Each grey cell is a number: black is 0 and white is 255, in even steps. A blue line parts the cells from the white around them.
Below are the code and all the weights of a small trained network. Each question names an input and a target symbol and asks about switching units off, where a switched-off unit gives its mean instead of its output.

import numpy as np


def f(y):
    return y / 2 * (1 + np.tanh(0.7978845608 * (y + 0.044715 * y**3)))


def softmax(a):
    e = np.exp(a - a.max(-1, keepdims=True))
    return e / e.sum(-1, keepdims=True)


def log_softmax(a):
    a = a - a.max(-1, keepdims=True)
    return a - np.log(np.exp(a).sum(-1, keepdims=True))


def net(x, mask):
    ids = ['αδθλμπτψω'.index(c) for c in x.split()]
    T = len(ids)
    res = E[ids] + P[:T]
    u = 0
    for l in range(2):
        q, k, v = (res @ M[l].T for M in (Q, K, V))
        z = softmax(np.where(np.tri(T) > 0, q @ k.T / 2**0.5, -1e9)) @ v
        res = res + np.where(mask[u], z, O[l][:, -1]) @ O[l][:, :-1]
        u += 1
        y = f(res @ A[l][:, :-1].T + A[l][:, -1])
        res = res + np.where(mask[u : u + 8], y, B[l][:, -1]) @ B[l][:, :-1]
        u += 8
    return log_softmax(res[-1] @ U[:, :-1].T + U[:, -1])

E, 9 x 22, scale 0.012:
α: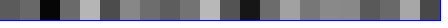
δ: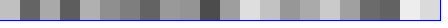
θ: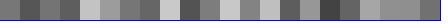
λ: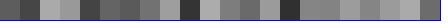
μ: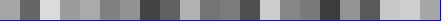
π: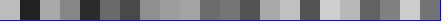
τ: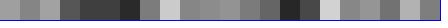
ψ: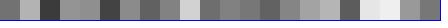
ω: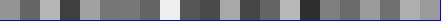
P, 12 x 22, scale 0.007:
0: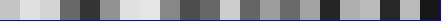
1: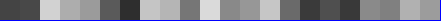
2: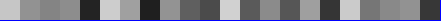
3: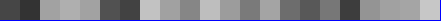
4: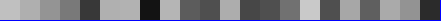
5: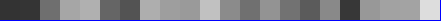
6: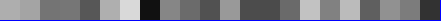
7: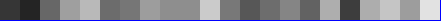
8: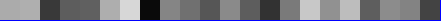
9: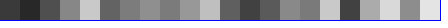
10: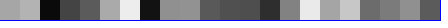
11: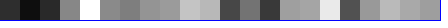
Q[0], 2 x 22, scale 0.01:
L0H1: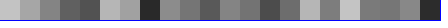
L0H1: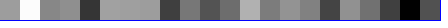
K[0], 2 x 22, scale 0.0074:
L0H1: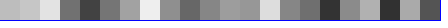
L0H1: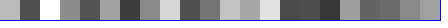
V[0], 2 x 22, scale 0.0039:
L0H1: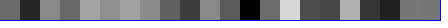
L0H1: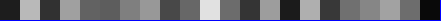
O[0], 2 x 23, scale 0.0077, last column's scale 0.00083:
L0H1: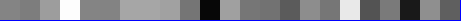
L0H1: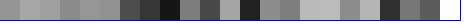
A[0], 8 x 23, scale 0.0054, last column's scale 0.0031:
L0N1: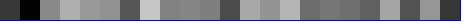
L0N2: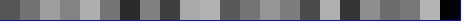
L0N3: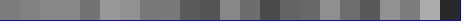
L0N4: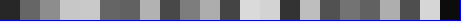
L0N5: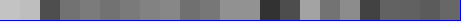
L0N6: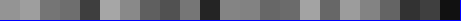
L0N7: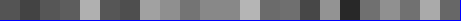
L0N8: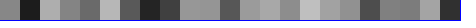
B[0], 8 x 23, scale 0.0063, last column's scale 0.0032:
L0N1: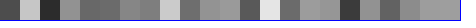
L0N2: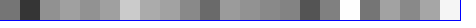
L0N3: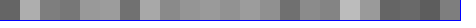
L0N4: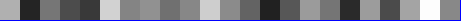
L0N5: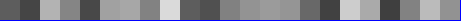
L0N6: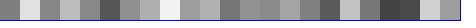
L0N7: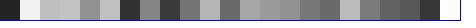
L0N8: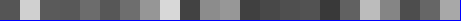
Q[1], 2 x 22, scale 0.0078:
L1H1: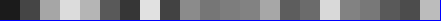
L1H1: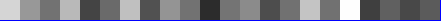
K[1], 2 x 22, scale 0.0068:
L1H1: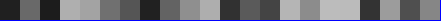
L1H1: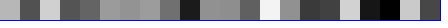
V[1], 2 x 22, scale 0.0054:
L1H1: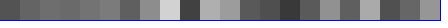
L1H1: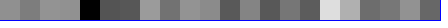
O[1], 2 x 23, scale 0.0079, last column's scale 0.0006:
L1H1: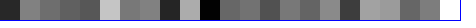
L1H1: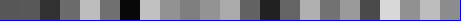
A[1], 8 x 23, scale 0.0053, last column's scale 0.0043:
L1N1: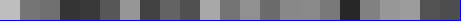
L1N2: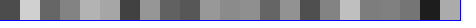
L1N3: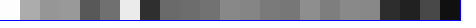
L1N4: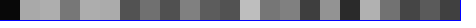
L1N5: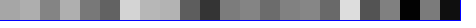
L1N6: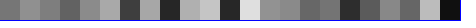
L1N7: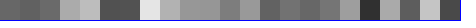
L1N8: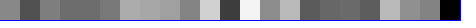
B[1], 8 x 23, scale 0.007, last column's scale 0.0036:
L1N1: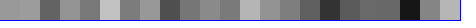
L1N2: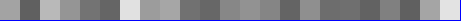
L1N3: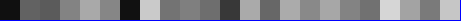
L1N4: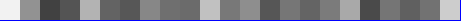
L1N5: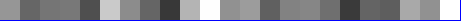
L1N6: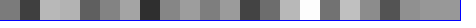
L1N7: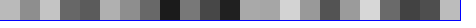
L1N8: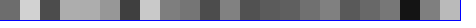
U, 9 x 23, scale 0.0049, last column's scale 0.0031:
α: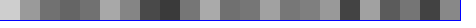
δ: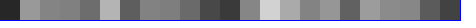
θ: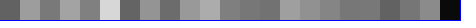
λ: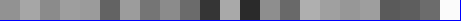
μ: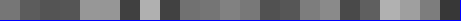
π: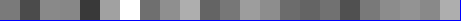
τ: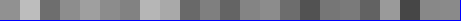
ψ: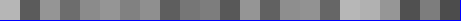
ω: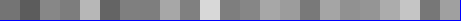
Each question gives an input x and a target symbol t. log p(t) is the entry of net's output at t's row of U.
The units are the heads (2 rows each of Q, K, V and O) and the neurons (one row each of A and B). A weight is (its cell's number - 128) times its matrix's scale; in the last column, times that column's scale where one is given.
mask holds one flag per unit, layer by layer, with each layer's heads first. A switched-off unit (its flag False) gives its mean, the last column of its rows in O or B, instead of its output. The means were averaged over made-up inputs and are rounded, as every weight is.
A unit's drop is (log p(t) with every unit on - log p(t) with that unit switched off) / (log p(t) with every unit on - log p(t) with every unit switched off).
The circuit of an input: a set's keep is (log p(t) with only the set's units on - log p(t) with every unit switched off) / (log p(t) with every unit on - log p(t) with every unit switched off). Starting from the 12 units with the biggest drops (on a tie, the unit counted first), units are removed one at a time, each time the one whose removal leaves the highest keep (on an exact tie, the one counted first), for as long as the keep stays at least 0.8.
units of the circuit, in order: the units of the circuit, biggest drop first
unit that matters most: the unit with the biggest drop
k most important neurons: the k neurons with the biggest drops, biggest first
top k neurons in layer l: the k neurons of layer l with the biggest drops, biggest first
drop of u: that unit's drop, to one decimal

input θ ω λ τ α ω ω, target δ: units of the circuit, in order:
[L1N3, L1H1]
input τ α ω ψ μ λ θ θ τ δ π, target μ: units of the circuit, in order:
[L1H1, L0H1]
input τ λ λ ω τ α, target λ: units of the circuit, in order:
[L0H1]
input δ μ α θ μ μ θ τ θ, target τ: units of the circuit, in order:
[L0H1, L1N8]
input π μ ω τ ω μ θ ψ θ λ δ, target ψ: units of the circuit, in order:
[L1H1, L1N7, L0H1]
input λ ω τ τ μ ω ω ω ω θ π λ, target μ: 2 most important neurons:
[L1N4, L0N4]
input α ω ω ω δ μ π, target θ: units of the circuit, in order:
[L0H1, L1N5, L0N6]
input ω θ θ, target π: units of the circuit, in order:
[L0H1, L1H1, L1N5]
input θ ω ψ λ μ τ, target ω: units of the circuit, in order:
[L0H1, L0N2, L1H1]
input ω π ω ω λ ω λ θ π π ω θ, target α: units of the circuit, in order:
[L1H1, L1N4]
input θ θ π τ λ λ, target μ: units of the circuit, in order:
[L1H1, L0N4]
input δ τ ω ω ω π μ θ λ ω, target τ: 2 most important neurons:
[L1N4, L0N7]
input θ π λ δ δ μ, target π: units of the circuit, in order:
[L0N4, L1H1, L0H1]
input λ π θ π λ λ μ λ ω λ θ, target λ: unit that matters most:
L0H1
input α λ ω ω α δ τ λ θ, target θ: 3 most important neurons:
[L1N5, L0N6, L1N3]
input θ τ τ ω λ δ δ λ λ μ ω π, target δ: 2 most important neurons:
[L0N1, L1N7]
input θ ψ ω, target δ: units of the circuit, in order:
[L1H1, L1N3]
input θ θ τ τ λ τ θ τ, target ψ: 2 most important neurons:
[L1N7, L0N7]
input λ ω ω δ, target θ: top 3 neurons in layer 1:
[L1N6, L1N8, L1N4]
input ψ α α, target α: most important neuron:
[L1N1]
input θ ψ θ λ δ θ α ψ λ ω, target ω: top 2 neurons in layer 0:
[L0N2, L0N8]
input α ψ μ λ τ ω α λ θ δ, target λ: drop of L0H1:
0.8
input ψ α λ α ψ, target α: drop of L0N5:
0.0
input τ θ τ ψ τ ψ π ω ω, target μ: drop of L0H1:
0.2
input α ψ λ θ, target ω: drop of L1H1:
0.2
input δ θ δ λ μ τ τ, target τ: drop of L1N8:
0.5
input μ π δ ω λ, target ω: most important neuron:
[L1N3]
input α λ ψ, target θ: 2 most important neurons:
[L1N5, L0N6]
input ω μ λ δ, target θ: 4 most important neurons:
[L1N6, L0N7, L0N4, L1N8]
